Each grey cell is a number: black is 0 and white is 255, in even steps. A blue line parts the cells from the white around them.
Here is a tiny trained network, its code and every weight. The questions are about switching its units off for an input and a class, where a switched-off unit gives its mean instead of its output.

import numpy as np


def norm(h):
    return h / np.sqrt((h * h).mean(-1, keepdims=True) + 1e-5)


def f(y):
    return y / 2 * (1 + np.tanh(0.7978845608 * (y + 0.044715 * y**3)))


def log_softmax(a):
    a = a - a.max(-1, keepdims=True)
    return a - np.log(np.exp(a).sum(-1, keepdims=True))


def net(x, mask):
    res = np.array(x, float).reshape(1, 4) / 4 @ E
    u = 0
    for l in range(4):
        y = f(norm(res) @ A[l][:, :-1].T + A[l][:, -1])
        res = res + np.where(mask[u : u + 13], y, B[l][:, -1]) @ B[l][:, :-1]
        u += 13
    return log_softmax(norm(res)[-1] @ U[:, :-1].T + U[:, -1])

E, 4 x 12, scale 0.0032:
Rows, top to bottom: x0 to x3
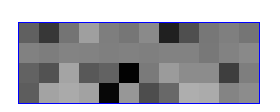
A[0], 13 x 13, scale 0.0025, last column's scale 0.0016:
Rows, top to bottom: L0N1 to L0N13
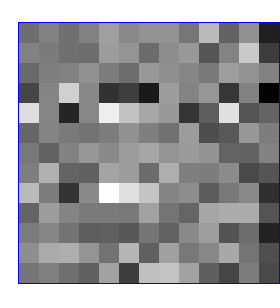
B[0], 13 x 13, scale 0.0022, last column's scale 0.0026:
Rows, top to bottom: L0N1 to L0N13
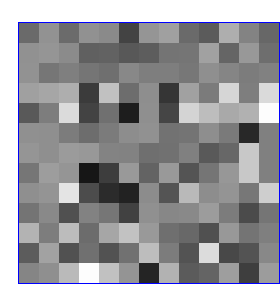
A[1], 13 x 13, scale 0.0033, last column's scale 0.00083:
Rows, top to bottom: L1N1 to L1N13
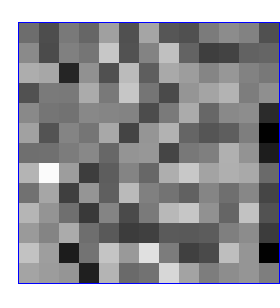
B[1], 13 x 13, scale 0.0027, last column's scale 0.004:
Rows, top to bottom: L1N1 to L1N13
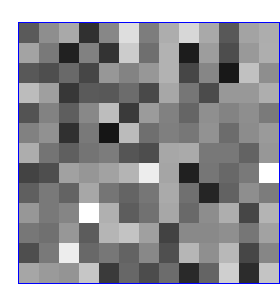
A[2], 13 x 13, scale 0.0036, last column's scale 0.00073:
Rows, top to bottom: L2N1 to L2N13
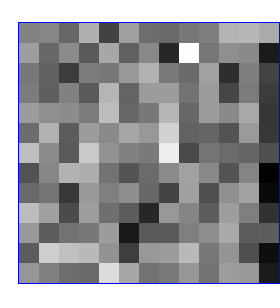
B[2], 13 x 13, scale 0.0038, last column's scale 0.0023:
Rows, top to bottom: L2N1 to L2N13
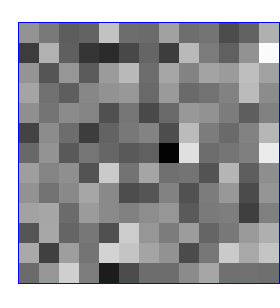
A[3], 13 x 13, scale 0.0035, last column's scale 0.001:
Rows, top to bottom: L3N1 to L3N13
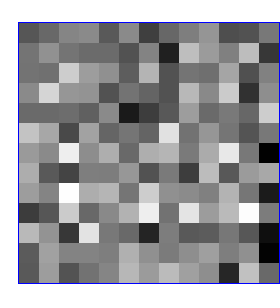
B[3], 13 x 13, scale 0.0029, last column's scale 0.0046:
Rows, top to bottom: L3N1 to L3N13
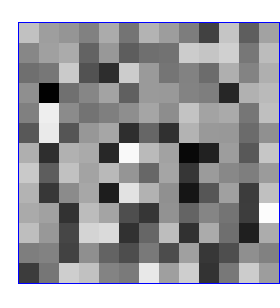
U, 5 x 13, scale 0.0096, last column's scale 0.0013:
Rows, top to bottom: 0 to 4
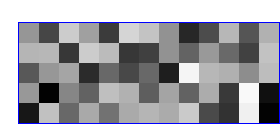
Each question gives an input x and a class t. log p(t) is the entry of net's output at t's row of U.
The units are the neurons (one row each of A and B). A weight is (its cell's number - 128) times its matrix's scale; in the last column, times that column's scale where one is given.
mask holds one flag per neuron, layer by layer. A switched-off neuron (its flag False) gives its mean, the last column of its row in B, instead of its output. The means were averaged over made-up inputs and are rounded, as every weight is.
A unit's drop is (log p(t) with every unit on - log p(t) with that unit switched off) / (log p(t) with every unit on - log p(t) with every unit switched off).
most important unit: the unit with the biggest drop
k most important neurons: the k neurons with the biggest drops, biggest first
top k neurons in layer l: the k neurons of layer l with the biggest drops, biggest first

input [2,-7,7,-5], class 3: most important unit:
L2N3
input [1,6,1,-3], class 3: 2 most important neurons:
[L1N2 L0N4]
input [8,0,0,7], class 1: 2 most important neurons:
[L0N5 L0N9]
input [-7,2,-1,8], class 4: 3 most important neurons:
[L0N5 L1N3 L0N9]
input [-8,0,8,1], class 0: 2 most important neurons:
[L2N12 L0N4]
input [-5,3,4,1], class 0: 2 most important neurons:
[L0N4 L1N8]
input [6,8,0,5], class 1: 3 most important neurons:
[L0N5 L0N9 L1N4]
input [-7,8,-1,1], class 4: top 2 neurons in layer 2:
[L2N6 L2N7]
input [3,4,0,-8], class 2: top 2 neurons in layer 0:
[L0N5 L0N9]
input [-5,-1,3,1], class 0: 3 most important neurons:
[L1N8 L0N4 L1N4]
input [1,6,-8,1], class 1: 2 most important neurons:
[L0N4 L1N1]
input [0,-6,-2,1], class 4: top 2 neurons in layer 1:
[L1N10 L1N13]
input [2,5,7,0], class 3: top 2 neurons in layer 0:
[L0N5 L0N9]
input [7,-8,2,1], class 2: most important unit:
L1N8
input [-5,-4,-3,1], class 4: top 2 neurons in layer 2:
[L2N6 L2N7]
